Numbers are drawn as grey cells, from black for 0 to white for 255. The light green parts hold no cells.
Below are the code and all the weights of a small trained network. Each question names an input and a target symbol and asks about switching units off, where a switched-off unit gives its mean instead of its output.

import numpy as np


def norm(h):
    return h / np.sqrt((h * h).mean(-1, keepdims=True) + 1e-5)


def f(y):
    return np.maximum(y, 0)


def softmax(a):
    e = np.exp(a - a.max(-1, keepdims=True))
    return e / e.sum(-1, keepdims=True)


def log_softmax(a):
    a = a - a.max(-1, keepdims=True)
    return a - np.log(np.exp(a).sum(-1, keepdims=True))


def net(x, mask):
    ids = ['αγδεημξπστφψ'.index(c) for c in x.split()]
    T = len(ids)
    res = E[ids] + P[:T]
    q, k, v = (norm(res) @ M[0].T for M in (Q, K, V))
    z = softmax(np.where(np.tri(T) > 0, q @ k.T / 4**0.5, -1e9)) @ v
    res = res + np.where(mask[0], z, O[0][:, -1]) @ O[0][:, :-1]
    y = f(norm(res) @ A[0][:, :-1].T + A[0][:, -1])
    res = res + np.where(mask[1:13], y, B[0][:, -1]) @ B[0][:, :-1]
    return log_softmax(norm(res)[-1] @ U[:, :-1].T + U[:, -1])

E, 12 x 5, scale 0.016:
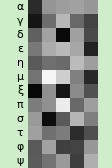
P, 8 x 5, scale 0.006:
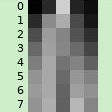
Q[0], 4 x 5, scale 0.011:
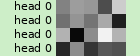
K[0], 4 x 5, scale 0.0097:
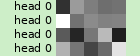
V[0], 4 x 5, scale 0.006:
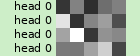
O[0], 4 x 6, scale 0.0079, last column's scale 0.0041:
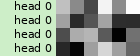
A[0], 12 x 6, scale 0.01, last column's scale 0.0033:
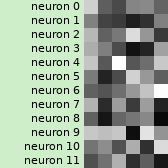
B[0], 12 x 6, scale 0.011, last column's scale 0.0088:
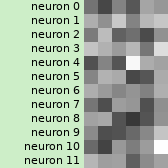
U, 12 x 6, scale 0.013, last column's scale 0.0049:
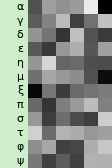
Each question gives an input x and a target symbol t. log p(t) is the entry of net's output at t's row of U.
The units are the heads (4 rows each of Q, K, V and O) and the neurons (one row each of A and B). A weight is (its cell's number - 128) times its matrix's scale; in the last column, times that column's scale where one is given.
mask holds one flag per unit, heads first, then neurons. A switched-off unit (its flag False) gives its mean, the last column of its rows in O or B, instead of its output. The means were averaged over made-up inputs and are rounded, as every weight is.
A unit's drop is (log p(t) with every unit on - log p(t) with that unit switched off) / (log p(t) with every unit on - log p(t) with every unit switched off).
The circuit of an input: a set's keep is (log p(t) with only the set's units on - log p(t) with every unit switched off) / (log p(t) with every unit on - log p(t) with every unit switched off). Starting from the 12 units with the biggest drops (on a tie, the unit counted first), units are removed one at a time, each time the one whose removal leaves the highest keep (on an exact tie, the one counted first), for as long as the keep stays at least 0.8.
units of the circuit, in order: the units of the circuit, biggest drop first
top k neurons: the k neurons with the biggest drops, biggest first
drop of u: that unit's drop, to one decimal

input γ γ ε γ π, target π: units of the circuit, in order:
neuron 9; neuron 4
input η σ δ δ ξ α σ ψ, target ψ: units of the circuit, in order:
neuron 9
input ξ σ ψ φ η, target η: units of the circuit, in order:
neuron 5; neuron 2
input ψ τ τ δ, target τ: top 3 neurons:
neuron 1; neuron 10; neuron 3
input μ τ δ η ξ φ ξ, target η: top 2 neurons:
neuron 4; neuron 9
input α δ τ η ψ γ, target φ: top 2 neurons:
neuron 10; neuron 9
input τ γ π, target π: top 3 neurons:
neuron 4; neuron 9; neuron 3
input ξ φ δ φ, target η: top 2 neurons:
neuron 3; neuron 10
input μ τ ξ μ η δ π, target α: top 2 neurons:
neuron 4; neuron 10
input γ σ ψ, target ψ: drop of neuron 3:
0.2
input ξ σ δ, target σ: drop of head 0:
1.3
